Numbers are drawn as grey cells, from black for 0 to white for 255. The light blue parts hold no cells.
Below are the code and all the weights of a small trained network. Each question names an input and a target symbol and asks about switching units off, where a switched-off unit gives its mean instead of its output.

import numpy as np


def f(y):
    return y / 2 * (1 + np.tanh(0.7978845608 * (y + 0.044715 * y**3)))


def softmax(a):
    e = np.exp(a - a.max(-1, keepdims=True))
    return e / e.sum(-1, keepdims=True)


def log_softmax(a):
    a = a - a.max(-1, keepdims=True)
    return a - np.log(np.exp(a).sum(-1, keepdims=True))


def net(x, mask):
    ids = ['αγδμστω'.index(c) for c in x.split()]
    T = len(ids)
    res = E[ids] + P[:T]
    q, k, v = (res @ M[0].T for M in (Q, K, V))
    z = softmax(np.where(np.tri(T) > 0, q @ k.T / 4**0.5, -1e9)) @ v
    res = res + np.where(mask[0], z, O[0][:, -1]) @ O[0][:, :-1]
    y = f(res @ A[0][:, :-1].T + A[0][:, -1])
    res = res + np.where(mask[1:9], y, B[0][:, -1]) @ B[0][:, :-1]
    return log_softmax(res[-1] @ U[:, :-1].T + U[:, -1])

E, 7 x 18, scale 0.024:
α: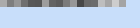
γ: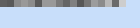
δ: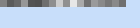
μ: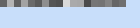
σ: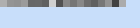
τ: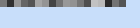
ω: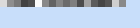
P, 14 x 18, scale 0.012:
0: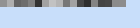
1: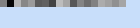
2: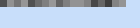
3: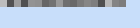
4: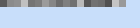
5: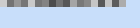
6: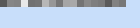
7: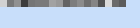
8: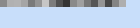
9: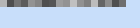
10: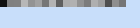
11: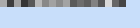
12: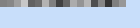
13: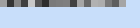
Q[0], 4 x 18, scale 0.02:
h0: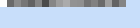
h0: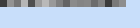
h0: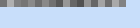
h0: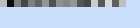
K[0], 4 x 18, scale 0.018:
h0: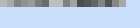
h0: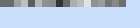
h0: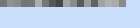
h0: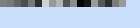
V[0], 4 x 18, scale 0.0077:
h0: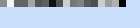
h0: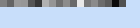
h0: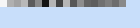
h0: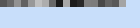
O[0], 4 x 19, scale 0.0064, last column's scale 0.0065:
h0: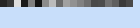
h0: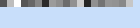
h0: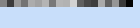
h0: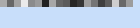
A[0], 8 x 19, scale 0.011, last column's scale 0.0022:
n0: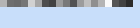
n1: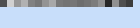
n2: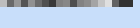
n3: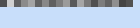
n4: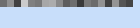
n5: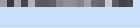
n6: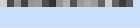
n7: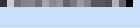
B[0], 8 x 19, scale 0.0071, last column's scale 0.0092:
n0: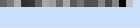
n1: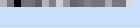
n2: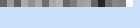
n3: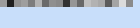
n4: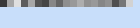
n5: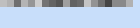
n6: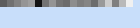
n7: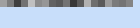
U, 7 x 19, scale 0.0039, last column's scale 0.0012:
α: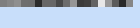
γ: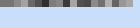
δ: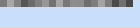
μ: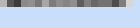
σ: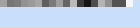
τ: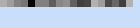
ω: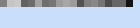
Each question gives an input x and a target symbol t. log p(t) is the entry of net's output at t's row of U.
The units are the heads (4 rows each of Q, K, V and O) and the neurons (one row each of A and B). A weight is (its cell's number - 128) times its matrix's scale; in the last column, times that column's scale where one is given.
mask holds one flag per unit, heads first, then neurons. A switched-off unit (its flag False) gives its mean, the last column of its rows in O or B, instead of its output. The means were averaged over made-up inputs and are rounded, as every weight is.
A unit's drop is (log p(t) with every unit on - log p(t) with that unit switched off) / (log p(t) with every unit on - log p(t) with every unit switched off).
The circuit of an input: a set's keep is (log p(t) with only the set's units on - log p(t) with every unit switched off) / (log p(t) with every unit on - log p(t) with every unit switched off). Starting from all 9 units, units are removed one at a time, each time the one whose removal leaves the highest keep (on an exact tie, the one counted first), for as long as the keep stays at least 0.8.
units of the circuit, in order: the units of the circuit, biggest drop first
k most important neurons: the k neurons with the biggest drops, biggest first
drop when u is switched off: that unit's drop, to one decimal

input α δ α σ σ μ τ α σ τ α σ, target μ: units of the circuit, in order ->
h0, n5
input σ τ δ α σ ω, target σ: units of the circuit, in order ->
h0
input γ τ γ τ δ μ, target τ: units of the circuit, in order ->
h0, n0
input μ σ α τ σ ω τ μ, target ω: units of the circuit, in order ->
h0, n5
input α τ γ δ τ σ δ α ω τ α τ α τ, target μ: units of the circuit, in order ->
h0, n2
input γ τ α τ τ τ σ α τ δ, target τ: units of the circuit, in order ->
h0, n0
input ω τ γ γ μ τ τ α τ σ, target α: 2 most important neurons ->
n4, n0
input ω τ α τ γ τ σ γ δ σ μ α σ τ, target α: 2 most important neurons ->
n4, n0
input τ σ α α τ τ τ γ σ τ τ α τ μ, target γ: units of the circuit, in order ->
h0, n3
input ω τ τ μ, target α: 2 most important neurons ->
n4, n0
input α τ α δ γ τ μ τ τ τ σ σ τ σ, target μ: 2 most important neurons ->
n5, n4
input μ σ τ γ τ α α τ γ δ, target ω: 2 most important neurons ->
n5, n1
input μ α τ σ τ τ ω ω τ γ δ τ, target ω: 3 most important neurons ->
n5, n2, n1
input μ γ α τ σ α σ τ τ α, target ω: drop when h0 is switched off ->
0.9
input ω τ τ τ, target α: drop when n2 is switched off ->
-0.1
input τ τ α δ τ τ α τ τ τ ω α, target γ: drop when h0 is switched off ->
0.4
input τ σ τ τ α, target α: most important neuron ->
n2
